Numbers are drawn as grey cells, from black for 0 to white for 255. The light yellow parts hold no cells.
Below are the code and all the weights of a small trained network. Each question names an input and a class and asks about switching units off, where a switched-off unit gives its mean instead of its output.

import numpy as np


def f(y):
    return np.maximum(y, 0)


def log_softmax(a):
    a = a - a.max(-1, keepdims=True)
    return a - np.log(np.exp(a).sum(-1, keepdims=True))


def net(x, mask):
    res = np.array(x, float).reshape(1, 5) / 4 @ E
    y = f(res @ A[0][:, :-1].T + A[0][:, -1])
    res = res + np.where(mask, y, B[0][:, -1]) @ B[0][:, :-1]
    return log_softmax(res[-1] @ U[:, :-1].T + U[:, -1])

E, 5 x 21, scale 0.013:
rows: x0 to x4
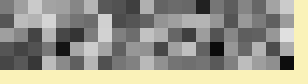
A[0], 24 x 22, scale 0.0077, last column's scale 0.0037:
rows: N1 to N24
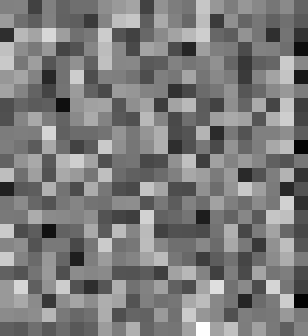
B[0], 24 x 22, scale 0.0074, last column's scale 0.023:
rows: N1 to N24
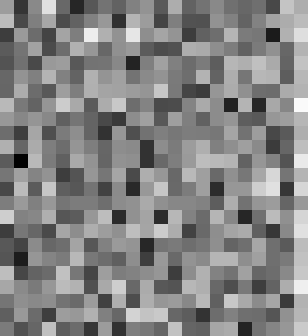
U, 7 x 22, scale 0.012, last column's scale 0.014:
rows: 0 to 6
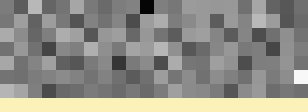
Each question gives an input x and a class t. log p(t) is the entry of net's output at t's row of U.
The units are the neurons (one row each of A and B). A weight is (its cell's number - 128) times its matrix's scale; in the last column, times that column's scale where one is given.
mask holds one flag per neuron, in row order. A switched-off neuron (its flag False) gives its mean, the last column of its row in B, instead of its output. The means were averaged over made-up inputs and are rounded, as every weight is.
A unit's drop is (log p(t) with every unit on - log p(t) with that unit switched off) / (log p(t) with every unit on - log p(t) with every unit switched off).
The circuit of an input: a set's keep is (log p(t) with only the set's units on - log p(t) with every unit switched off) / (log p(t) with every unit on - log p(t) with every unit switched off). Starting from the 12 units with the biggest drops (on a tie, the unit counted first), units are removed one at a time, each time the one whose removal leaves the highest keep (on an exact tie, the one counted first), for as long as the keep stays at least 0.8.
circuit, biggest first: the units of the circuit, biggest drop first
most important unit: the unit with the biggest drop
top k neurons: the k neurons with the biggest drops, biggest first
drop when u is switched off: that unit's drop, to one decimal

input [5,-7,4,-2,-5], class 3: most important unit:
N17
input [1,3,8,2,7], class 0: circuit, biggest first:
[N11 N18]
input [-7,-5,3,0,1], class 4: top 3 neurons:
[N2 N24 N3]
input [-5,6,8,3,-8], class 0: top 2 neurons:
[N18 N11]
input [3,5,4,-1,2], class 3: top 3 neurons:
[N3 N12 N23]
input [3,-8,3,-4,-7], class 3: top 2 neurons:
[N17 N7]
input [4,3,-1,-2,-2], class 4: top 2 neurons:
[N17 N8]
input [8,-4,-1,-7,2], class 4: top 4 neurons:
[N16 N8 N9 N20]
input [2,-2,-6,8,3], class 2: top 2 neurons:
[N8 N20]
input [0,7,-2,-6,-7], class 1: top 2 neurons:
[N13 N5]
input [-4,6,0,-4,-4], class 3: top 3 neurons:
[N3 N8 N14]
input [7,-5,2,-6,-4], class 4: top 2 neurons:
[N16 N8]
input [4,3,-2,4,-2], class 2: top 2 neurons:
[N8 N24]
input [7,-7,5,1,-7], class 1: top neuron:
[N5]
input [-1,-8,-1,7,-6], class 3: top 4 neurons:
[N17 N21 N7 N14]
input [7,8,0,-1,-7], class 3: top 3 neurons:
[N3 N23 N14]
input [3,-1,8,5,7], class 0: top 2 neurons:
[N19 N11]
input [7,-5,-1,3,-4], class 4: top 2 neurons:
[N16 N3]
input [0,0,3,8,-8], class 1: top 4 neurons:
[N5 N22 N13 N6]
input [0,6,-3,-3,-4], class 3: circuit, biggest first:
[N3]
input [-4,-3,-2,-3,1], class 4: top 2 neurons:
[N8 N3]
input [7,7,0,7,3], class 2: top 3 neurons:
[N8 N20 N17]
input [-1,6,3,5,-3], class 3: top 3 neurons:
[N3 N21 N23]
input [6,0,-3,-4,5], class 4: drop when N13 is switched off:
0.1
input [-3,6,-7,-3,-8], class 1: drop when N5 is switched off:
0.2
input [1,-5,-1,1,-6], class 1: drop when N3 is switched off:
0.1
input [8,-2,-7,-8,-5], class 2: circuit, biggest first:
[N21]
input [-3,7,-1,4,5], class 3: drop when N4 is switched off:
0.0
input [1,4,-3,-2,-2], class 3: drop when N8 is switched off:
0.3
